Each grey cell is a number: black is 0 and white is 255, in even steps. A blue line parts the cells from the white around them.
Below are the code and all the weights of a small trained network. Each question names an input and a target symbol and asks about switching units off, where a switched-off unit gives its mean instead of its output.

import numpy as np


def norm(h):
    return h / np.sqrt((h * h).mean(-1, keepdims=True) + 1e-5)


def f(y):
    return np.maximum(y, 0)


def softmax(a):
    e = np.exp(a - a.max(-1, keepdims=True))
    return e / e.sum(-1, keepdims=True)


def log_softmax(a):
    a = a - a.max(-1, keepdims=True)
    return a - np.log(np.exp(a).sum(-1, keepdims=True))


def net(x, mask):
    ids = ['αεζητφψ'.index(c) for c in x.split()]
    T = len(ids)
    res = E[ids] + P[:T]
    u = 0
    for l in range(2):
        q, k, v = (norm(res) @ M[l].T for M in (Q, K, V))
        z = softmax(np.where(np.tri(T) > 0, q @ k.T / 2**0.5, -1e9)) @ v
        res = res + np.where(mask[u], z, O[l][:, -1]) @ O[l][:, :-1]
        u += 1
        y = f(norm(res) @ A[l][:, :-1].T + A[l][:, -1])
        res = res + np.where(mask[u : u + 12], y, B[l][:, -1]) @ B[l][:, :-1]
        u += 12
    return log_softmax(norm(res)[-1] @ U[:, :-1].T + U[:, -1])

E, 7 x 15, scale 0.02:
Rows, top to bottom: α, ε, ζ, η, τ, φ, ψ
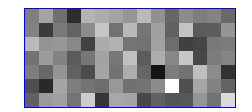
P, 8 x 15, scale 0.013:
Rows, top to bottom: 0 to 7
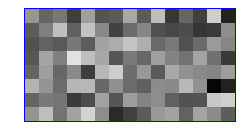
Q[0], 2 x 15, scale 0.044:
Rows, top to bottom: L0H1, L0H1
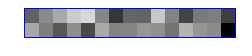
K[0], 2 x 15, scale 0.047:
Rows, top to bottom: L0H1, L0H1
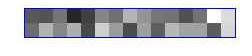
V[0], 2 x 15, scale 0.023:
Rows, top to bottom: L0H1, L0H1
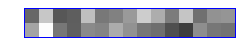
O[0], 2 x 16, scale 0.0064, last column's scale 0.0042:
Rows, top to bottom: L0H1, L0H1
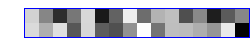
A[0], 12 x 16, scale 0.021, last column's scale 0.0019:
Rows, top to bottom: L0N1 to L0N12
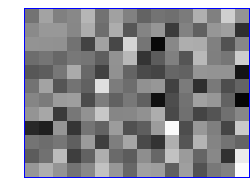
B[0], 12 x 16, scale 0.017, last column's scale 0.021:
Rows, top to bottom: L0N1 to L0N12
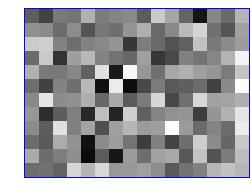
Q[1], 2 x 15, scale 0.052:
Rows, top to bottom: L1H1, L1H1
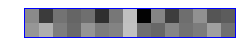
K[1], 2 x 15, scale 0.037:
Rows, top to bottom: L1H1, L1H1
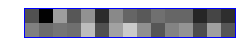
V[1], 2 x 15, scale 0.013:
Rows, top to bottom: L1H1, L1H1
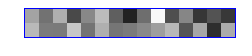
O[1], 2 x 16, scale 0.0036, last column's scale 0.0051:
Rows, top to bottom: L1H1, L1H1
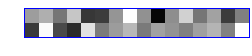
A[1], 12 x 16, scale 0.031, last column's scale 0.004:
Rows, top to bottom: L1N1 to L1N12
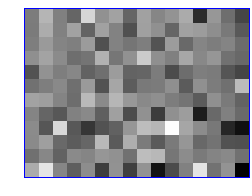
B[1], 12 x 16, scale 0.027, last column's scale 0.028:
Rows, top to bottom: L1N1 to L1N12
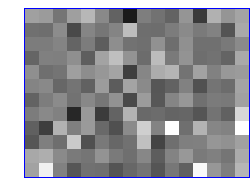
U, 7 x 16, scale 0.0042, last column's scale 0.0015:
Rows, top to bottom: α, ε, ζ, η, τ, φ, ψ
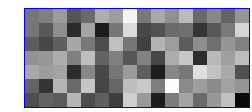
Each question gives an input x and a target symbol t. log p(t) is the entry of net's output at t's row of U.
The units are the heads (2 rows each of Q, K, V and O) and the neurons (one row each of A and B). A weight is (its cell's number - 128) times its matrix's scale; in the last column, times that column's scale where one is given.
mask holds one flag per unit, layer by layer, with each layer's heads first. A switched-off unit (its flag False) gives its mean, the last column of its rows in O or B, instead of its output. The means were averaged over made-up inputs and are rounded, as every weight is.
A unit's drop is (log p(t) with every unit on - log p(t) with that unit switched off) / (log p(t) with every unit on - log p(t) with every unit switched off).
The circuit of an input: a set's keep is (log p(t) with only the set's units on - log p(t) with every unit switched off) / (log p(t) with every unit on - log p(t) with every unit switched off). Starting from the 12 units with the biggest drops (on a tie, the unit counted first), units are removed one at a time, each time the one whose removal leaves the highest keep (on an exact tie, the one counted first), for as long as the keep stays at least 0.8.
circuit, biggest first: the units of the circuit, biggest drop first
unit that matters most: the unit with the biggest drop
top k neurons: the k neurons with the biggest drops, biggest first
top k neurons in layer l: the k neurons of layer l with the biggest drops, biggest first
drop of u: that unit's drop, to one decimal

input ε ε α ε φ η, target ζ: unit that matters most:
L0H1
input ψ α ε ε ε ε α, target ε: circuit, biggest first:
(L0N6, L1N8)
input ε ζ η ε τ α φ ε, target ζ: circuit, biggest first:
(L0H1, L1N9, L1N5)
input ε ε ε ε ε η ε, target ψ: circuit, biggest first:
(L0H1, L0N6, L0N9, L1N10)
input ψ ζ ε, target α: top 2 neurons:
(L0N6, L0N12)
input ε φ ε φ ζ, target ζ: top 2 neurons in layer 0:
(L0N6, L0N7)
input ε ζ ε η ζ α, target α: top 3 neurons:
(L0N12, L0N6, L0N9)
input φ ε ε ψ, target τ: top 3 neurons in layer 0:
(L0N7, L0N6, L0N8)
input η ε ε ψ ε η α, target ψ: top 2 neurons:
(L0N6, L0N9)
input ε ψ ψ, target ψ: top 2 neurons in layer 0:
(L0N4, L0N5)
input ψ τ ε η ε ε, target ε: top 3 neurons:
(L0N6, L1N8, L1N9)
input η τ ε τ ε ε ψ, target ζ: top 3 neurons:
(L0N10, L0N1, L1N5)
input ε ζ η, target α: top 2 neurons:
(L0N6, L0N12)
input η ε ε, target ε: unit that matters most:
L0N6
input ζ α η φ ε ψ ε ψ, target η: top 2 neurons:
(L0N1, L0N9)
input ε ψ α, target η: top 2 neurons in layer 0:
(L0N10, L0N8)
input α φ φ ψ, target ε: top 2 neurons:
(L0N9, L0N1)
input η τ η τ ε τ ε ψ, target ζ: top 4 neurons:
(L0N10, L0N1, L1N5, L1N9)
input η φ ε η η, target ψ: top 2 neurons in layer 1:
(L1N10, L1N9)
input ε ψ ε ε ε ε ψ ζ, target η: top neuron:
(L0N9)
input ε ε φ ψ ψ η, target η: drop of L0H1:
1.2
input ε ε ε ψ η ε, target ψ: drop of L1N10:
0.2
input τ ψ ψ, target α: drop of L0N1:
0.1
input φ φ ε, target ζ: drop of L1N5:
0.1
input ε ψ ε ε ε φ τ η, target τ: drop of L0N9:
0.0
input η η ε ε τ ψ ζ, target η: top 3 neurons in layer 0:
(L0N10, L0N8, L0N11)
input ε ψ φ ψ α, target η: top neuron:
(L1N1)
